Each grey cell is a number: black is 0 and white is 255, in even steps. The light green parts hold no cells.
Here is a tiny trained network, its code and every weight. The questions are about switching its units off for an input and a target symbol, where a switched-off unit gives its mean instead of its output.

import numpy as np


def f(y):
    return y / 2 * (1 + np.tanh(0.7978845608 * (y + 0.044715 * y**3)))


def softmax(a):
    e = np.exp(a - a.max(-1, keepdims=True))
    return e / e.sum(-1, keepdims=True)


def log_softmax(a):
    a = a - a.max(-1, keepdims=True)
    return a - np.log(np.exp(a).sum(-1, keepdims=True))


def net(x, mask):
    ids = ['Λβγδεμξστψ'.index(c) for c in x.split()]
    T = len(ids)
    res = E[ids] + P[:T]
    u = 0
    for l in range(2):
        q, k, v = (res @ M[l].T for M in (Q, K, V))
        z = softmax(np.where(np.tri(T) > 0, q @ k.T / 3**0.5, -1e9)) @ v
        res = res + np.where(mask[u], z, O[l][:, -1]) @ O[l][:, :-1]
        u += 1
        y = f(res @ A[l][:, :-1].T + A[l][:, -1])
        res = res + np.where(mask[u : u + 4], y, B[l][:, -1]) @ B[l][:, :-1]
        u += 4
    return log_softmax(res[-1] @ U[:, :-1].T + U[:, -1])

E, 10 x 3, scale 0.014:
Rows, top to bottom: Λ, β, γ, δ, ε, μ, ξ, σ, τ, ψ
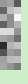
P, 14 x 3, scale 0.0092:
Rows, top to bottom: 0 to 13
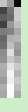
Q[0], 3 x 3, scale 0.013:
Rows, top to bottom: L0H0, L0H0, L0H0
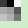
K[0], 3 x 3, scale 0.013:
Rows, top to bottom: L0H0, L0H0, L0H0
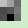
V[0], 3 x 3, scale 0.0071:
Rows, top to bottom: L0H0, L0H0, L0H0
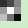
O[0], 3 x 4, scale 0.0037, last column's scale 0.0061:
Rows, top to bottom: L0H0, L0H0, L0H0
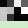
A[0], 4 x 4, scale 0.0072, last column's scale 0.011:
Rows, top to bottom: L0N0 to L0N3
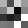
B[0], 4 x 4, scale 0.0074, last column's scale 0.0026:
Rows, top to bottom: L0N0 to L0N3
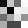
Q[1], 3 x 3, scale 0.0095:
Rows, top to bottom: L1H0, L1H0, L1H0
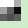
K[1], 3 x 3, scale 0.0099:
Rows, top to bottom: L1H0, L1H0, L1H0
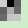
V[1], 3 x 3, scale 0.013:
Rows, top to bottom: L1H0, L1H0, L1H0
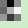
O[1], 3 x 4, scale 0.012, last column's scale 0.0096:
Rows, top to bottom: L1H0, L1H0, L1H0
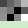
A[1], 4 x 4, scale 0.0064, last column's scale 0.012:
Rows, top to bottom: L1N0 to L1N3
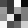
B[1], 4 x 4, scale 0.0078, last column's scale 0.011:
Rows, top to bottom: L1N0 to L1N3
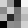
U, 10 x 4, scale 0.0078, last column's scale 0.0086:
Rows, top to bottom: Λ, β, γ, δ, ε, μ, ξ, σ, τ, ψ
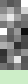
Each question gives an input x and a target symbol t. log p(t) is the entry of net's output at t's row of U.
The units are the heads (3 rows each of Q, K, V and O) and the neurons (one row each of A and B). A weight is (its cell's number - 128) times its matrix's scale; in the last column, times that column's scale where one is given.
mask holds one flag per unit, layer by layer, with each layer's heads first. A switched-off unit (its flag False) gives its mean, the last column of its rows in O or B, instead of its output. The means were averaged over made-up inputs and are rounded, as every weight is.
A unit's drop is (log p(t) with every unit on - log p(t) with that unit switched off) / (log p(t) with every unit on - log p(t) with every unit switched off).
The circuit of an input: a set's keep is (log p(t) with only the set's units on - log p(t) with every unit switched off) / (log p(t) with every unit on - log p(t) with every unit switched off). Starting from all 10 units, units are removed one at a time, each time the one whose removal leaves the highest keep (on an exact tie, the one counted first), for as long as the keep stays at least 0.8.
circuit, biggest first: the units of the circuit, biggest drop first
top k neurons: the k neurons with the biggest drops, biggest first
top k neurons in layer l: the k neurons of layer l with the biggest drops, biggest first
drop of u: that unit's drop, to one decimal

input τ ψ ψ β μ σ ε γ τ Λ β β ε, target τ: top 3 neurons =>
[L0N1; L1N0; L1N3]
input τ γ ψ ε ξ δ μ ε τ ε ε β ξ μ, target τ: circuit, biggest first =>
[L0H0; L1N0]
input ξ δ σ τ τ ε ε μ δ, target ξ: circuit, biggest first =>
[L1H0]
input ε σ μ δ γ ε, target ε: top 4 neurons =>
[L0N1; L1N0; L1N3; L0N0]
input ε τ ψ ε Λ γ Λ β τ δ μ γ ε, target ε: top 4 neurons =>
[L0N1; L1N0; L0N0; L0N2]
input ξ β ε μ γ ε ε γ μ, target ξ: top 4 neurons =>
[L0N2; L0N3; L1N2; L0N0]
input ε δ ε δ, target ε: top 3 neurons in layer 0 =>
[L0N1; L0N2; L0N0]
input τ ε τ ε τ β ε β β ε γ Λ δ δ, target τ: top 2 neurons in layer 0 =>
[L0N1; L0N3]
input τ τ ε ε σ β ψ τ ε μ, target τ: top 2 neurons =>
[L1N0; L0N1]
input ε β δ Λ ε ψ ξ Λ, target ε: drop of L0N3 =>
-0.1
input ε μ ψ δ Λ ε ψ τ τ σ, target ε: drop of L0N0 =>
0.1
